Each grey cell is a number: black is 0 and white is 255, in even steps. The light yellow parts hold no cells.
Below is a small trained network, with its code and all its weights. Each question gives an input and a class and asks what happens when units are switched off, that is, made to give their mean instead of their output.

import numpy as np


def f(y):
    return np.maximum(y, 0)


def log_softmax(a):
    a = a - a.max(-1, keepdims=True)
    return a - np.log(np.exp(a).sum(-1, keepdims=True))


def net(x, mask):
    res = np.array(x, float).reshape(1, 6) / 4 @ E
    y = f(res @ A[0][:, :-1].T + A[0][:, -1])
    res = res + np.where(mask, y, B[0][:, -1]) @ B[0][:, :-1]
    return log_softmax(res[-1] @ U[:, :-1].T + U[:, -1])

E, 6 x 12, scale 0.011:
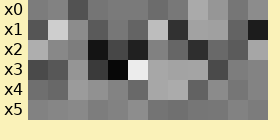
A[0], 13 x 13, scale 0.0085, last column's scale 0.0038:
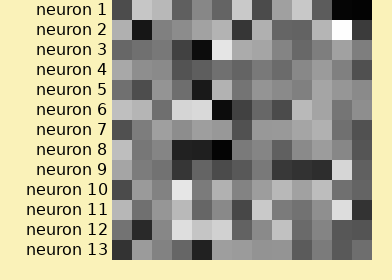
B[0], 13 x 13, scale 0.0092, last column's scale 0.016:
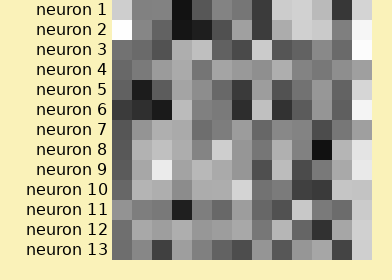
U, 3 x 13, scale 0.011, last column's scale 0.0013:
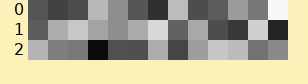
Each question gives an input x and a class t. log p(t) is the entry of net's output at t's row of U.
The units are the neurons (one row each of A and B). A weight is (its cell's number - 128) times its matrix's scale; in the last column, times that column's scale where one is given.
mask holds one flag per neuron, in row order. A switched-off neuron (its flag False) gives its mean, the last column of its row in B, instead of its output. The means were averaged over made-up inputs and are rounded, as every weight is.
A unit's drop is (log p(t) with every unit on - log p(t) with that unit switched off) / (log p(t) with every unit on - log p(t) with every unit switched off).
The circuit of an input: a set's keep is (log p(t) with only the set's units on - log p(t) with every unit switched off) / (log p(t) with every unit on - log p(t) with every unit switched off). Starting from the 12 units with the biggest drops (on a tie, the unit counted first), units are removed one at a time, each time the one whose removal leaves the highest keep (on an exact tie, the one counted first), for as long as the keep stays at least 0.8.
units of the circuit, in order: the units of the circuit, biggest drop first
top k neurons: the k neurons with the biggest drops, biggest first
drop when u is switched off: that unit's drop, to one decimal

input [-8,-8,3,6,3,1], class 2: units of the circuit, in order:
[neuron 2]
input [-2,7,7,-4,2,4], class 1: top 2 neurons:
[neuron 8; neuron 2]
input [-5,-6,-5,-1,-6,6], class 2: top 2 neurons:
[neuron 2; neuron 8]
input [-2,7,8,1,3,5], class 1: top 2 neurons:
[neuron 8; neuron 2]
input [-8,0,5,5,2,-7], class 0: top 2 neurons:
[neuron 3; neuron 5]
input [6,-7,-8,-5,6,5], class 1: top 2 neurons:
[neuron 12; neuron 10]
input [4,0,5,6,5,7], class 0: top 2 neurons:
[neuron 3; neuron 5]
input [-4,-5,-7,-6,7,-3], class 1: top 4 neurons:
[neuron 12; neuron 10; neuron 3; neuron 5]
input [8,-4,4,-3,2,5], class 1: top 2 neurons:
[neuron 9; neuron 1]
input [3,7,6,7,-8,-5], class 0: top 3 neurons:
[neuron 3; neuron 2; neuron 13]
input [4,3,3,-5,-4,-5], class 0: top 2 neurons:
[neuron 6; neuron 2]
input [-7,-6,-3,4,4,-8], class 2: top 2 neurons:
[neuron 2; neuron 6]
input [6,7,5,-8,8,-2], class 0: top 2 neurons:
[neuron 6; neuron 2]
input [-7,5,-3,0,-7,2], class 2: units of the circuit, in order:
[neuron 1]
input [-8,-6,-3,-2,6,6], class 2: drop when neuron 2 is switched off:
0.3
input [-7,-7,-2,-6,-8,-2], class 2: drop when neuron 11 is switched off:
0.4
